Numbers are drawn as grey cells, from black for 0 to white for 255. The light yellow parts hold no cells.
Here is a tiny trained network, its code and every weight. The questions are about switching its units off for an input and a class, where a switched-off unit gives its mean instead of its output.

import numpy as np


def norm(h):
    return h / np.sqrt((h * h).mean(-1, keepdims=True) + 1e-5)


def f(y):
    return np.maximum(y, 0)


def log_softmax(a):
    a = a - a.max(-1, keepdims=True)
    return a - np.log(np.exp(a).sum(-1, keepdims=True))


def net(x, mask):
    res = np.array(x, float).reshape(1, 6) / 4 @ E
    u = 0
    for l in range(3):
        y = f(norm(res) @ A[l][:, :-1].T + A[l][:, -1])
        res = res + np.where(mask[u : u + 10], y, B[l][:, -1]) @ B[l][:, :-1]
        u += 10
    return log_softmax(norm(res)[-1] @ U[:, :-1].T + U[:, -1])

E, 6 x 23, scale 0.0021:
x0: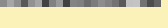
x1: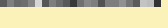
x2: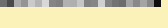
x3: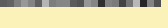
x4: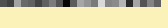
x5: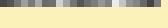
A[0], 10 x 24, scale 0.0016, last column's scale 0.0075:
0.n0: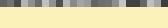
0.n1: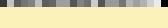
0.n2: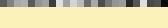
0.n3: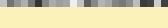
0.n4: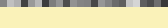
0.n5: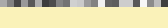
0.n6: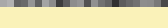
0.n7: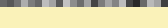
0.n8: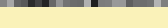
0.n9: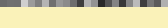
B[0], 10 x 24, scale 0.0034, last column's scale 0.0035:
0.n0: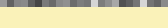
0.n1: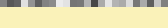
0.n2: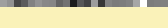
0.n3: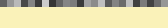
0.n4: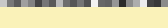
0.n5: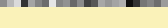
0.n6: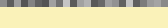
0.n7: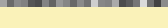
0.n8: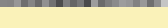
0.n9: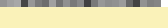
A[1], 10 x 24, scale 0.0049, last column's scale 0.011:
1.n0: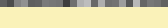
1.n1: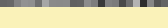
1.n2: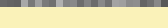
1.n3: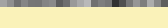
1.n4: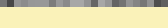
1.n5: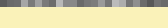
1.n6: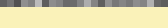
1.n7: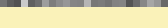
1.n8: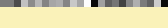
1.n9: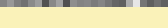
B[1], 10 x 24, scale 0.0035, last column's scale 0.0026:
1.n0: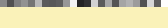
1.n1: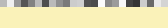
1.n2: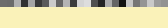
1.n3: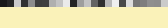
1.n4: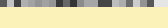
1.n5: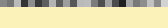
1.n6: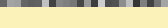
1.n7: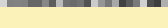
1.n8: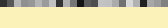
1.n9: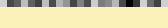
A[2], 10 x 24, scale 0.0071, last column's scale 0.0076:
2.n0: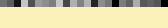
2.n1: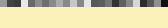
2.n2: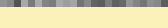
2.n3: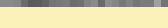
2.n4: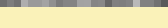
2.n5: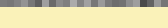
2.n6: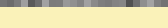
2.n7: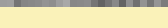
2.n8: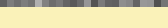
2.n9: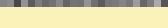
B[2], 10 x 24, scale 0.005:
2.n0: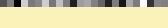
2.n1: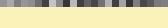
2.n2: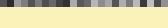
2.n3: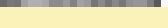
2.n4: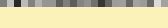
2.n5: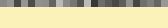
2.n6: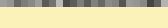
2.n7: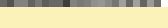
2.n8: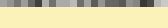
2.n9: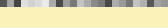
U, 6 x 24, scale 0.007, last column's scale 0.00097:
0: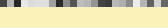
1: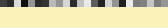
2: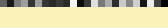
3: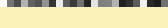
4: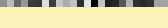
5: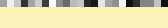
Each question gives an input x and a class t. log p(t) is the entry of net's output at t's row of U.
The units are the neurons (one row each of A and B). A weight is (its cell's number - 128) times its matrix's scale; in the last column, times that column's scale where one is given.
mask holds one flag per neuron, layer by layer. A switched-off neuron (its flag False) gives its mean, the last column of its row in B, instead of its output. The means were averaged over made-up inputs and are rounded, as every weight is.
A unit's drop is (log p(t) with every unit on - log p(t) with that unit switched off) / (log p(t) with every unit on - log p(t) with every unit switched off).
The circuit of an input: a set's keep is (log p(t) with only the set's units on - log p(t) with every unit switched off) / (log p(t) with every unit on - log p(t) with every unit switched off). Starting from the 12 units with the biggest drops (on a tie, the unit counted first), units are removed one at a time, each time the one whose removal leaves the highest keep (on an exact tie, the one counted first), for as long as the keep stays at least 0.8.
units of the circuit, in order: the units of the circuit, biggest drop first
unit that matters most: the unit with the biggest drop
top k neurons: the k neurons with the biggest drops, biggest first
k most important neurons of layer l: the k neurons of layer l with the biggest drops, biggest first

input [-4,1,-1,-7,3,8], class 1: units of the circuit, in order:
[1.n5]
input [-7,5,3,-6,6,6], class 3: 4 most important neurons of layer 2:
[2.n6 2.n7 2.n2 2.n8]
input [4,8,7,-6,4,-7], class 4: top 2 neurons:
[2.n8 1.n6]
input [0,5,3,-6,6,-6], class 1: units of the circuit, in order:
[1.n3 0.n9]
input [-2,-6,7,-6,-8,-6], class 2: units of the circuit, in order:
[2.n7 2.n2]
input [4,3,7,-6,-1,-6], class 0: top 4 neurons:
[1.n4 0.n9 2.n4 1.n1]
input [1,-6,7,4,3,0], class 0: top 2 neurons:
[1.n4 2.n4]
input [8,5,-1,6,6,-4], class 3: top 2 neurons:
[1.n9 2.n7]
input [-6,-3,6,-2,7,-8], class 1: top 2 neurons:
[1.n3 2.n7]
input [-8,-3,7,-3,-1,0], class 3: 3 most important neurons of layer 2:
[2.n6 2.n3 2.n9]
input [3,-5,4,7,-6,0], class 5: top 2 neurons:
[1.n1 1.n0]
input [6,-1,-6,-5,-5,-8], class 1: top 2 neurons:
[1.n3 1.n4]
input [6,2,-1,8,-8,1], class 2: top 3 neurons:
[2.n7 2.n2 0.n9]
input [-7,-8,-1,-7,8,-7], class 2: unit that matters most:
1.n0
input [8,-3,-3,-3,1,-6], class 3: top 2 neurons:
[1.n9 0.n4]
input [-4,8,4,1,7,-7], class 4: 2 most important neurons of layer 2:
[2.n8 2.n7]
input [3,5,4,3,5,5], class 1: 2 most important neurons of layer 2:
[2.n7 2.n2]
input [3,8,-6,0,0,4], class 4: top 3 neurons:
[2.n8 1.n6 1.n4]
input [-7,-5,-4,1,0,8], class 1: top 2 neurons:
[1.n5 1.n2]
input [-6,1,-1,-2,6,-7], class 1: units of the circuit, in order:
[1.n3]
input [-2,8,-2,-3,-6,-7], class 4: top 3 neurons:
[2.n8 1.n6 1.n5]
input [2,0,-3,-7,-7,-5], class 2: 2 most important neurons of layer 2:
[2.n7 2.n2]
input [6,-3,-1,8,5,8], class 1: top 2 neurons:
[1.n5 1.n2]
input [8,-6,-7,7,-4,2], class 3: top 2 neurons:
[1.n9 1.n4]
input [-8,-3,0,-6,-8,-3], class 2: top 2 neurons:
[2.n7 2.n2]
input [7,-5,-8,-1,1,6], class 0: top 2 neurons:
[2.n9 2.n3]
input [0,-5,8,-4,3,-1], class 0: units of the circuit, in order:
[1.n4]
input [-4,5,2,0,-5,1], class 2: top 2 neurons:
[2.n2 2.n7]
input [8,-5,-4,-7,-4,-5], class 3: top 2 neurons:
[1.n9 0.n9]
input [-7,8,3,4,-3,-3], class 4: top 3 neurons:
[2.n8 1.n6 1.n9]
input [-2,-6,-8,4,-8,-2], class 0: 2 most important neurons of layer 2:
[2.n9 2.n3]
